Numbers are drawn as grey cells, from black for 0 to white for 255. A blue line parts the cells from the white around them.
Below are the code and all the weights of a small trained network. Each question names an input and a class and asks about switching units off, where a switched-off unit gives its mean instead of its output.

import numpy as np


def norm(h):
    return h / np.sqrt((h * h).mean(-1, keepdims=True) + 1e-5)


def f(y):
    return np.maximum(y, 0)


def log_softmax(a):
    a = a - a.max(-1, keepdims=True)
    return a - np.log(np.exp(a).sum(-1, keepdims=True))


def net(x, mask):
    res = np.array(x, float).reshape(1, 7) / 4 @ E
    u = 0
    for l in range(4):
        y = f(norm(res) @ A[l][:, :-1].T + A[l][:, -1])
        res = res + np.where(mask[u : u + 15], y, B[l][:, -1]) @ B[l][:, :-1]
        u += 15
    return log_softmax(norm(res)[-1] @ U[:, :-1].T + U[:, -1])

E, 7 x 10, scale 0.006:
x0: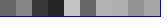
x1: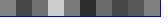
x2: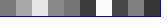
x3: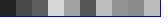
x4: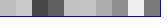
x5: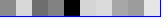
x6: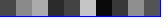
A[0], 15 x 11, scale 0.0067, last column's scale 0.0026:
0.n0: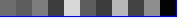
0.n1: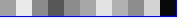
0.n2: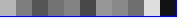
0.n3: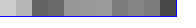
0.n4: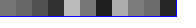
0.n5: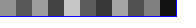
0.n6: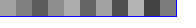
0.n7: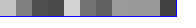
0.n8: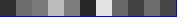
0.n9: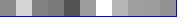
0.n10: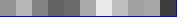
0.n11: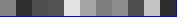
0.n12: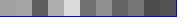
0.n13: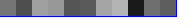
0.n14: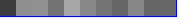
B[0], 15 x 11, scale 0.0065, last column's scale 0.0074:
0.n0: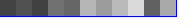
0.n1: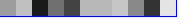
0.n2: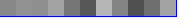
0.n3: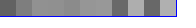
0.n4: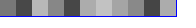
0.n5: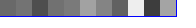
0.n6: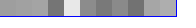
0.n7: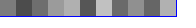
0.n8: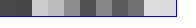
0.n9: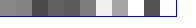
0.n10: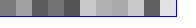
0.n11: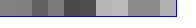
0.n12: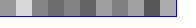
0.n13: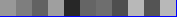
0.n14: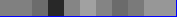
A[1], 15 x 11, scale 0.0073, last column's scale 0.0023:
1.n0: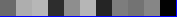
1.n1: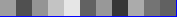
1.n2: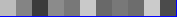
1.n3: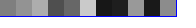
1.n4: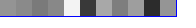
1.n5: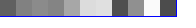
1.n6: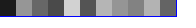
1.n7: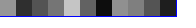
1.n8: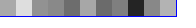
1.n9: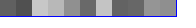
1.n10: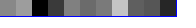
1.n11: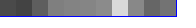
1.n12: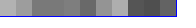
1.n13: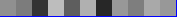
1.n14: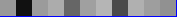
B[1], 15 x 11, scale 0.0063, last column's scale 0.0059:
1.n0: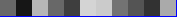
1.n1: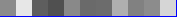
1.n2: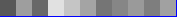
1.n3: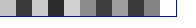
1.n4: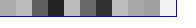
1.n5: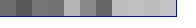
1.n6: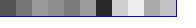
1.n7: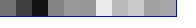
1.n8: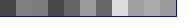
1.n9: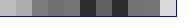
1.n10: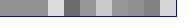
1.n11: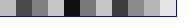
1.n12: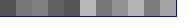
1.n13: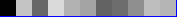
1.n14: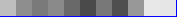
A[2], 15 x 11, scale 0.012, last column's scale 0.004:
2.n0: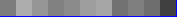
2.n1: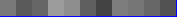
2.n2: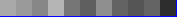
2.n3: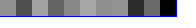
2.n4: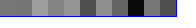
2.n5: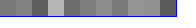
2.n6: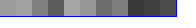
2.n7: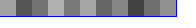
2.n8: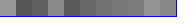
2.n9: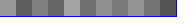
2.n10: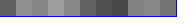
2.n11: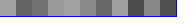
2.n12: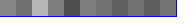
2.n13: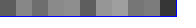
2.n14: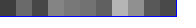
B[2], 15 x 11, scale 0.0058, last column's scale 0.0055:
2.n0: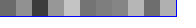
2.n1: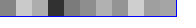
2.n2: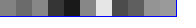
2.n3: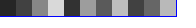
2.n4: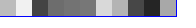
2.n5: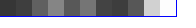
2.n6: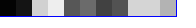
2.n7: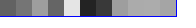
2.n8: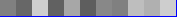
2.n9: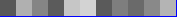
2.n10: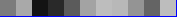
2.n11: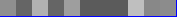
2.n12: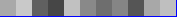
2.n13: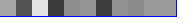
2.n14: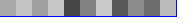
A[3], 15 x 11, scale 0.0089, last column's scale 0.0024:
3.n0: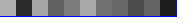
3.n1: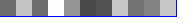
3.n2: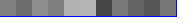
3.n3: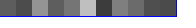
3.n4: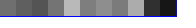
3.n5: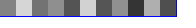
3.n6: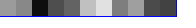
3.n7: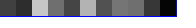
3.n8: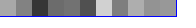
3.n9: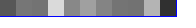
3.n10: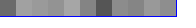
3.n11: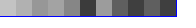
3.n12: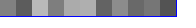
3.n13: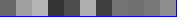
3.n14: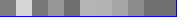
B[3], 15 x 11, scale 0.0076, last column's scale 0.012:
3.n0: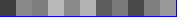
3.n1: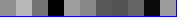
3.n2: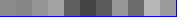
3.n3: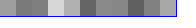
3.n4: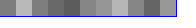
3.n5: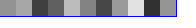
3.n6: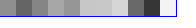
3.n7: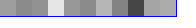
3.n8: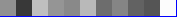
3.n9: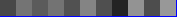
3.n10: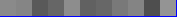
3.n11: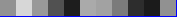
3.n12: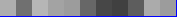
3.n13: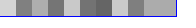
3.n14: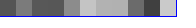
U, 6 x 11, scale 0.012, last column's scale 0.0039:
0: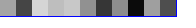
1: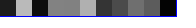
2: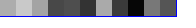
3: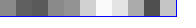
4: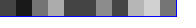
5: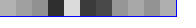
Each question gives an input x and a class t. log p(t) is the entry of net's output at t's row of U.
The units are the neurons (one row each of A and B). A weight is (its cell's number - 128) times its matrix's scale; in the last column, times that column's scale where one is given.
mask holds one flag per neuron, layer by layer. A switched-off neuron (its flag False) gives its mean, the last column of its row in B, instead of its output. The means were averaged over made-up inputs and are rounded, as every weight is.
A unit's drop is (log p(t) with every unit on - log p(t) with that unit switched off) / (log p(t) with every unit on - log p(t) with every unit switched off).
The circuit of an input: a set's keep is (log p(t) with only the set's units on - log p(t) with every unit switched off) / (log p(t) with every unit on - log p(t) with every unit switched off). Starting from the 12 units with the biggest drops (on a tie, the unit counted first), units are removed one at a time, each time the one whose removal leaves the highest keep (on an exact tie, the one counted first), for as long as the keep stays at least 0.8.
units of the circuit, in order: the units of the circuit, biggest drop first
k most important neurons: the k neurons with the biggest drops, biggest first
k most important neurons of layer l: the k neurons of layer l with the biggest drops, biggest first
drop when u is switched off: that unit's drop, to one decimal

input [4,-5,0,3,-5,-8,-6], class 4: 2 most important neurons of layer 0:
[0.n0, 0.n8]
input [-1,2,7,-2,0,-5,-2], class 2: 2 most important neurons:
[0.n8, 3.n11]
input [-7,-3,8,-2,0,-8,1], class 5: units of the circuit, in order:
[1.n4, 3.n6]
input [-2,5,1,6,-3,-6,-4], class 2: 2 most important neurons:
[1.n9, 0.n8]
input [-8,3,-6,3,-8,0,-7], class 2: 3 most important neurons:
[2.n4, 1.n9, 0.n9]
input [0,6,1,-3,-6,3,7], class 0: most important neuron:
[1.n3]
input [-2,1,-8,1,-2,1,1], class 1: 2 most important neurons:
[1.n13, 0.n9]
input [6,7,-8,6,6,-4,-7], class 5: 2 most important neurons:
[0.n1, 0.n9]
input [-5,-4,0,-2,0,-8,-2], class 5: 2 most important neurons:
[1.n4, 1.n3]
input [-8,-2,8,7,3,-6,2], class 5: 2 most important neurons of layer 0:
[0.n6, 0.n14]
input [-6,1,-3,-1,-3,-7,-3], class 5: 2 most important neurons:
[1.n3, 0.n9]
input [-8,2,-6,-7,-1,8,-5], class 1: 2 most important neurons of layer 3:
[3.n9, 3.n1]
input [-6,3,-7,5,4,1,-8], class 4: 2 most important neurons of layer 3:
[3.n14, 3.n6]
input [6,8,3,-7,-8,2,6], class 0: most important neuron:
[1.n3]
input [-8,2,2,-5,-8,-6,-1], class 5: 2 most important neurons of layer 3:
[3.n13, 3.n7]
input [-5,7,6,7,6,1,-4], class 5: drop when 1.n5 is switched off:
0.2
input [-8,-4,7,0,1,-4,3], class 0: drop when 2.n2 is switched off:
0.0
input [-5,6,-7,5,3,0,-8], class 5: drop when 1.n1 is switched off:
0.3
